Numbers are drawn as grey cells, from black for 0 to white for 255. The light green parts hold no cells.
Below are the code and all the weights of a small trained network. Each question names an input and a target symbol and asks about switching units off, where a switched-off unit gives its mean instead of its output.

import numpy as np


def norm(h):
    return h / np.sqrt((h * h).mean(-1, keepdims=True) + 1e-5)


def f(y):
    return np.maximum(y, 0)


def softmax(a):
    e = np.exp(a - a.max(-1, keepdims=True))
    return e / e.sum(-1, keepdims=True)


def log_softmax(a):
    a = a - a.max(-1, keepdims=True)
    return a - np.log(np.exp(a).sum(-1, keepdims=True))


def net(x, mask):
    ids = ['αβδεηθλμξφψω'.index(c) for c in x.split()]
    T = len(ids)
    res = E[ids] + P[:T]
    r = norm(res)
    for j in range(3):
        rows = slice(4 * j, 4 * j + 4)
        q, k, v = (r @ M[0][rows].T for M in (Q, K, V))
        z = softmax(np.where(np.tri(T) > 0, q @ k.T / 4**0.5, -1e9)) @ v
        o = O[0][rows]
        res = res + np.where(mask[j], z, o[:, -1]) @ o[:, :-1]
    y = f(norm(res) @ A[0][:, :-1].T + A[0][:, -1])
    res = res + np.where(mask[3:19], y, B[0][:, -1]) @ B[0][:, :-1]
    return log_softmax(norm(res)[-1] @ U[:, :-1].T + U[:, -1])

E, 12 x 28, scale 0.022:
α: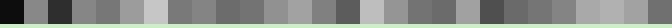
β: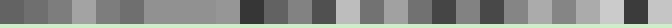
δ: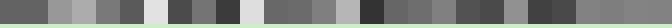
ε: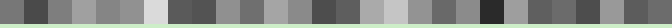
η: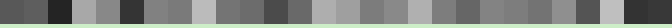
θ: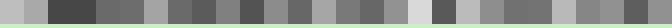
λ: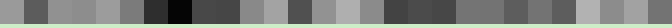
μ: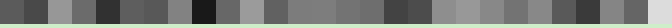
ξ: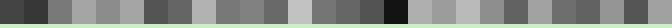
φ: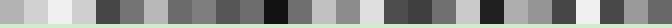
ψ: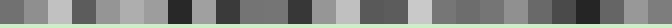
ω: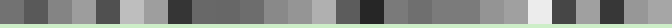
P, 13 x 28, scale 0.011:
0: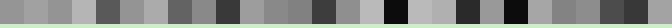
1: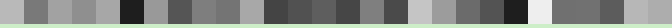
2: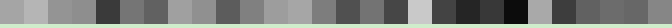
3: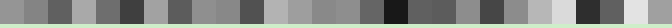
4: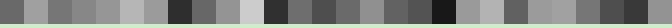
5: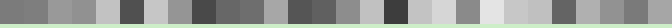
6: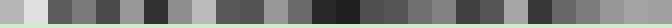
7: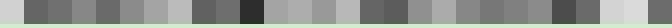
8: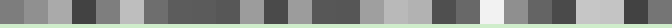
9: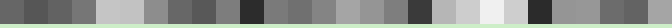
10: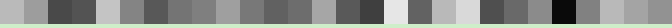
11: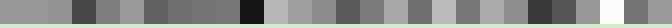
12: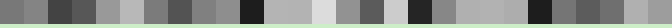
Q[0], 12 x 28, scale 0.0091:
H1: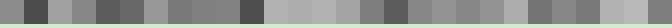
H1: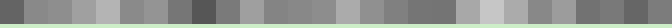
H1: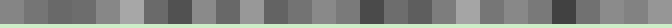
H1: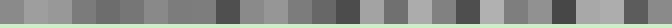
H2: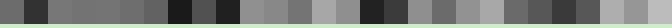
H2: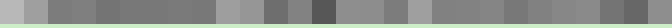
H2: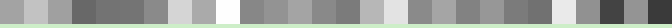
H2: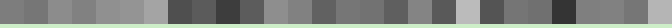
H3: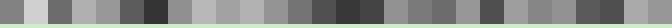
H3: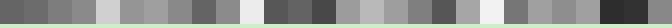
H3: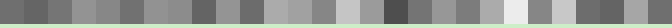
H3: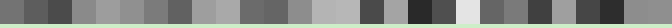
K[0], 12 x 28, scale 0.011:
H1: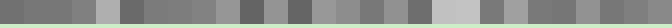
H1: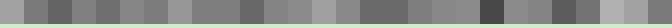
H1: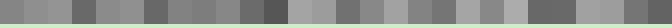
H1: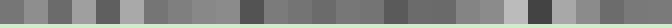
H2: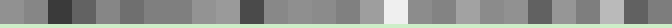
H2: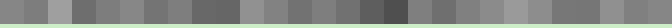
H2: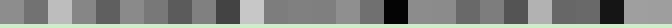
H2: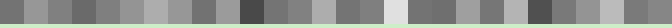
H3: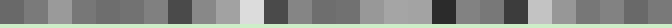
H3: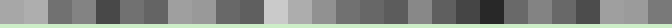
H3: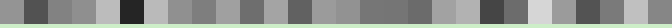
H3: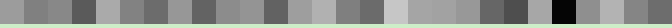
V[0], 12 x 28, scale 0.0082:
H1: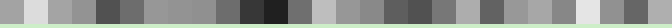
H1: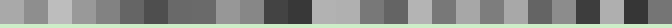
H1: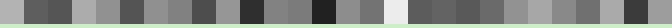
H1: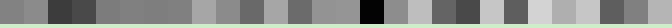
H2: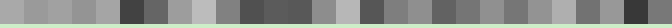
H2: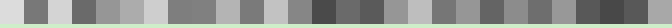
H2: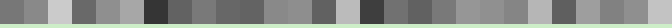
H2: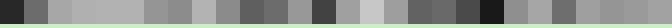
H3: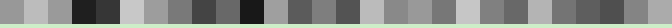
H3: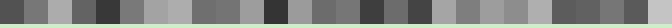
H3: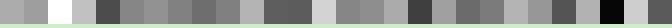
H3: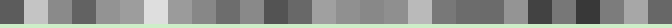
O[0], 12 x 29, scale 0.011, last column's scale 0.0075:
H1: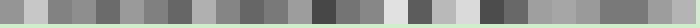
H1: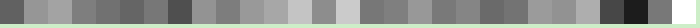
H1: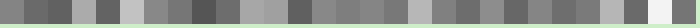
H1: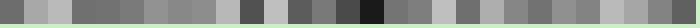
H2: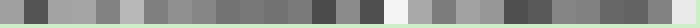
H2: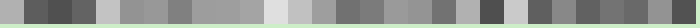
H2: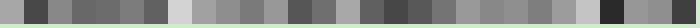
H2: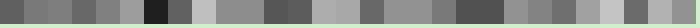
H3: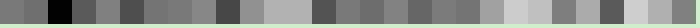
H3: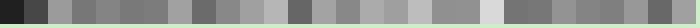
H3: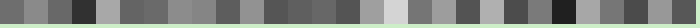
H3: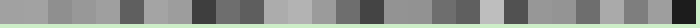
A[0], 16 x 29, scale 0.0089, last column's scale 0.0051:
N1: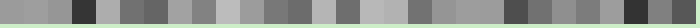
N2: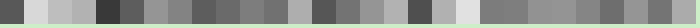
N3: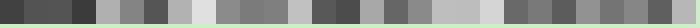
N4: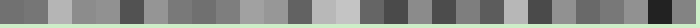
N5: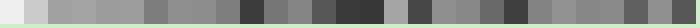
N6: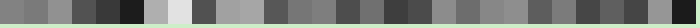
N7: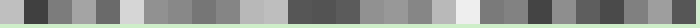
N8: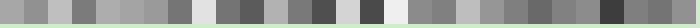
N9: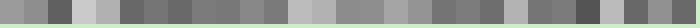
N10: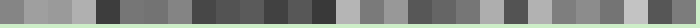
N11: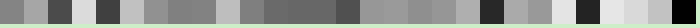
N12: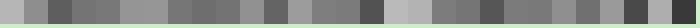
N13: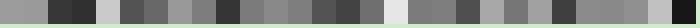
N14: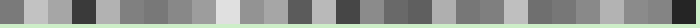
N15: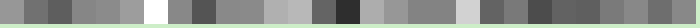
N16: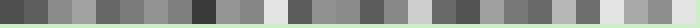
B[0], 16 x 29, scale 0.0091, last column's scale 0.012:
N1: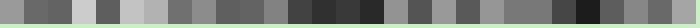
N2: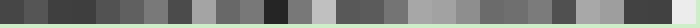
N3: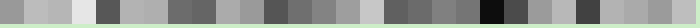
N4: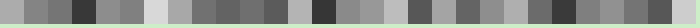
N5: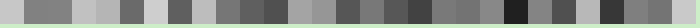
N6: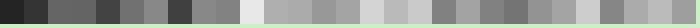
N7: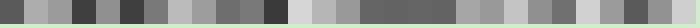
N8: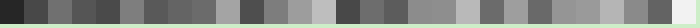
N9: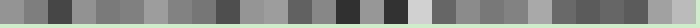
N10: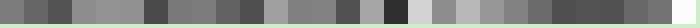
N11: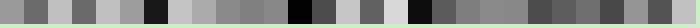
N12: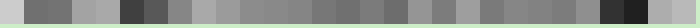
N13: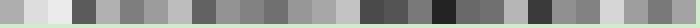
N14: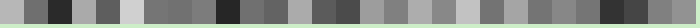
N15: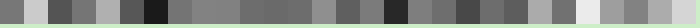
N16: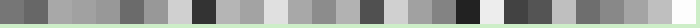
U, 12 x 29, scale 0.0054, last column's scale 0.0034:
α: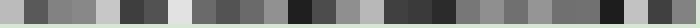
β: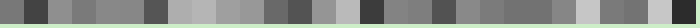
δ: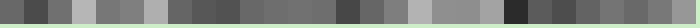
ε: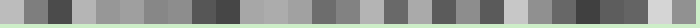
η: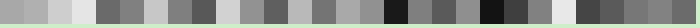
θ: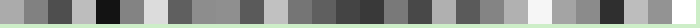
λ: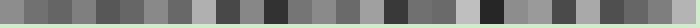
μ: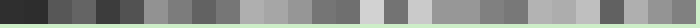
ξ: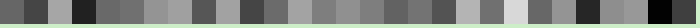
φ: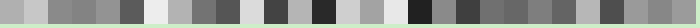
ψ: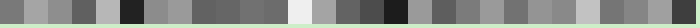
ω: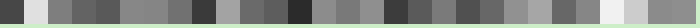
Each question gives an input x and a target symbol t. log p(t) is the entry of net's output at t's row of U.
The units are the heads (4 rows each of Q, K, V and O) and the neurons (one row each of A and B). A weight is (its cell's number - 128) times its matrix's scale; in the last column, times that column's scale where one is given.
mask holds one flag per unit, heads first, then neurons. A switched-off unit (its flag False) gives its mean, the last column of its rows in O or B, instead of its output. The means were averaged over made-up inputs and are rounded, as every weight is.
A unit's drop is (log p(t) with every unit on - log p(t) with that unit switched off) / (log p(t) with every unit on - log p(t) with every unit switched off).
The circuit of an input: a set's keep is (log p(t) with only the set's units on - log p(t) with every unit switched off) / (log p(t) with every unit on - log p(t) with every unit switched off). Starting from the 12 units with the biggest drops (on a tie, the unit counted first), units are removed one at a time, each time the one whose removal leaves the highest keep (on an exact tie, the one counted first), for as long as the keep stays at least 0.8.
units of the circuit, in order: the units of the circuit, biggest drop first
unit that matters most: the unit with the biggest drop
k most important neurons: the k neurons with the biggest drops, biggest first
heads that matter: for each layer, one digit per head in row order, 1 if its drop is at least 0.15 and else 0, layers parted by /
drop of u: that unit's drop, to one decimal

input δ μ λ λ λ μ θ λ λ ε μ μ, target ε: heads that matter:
000
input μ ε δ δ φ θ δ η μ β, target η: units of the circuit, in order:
[H3]
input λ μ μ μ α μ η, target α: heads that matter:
101
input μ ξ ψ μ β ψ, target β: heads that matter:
010
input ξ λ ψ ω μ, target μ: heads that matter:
010
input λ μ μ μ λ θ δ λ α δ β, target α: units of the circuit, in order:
[H1 N11]
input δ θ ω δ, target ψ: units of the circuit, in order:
[H2 N15]
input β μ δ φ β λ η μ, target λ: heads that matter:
101
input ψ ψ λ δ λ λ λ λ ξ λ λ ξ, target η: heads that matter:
000
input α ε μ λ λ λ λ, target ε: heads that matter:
010
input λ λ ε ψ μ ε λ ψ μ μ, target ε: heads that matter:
010
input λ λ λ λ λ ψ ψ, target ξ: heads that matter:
110
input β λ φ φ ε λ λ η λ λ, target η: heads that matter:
001
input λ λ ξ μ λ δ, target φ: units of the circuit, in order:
[N4]
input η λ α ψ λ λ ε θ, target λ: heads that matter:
001
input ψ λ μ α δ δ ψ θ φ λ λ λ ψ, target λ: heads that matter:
101
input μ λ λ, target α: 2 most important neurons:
[N8 N2]
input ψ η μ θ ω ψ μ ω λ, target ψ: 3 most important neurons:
[N7 N15 N6]
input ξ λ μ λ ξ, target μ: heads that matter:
001
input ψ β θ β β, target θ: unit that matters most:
H3
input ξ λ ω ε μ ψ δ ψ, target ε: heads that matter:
010
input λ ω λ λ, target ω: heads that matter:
101
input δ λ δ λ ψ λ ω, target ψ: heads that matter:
001
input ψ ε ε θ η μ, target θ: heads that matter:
101
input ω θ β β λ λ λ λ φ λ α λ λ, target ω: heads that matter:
010
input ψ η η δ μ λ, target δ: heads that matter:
000
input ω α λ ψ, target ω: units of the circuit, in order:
[H2]
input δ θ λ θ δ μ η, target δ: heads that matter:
000
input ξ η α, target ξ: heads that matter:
101
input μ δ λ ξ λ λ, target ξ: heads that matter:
001
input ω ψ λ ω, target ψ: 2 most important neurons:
[N13 N1]
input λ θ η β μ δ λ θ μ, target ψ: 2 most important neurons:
[N7 N15]
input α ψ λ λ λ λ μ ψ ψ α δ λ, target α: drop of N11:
0.8
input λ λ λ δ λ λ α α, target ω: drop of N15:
0.0
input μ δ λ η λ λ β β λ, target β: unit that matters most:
H1
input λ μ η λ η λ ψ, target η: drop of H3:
1.1
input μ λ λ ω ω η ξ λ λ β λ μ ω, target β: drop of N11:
-0.1
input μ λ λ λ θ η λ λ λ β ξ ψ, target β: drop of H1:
0.3
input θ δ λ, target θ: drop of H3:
0.7
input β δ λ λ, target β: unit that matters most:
H2
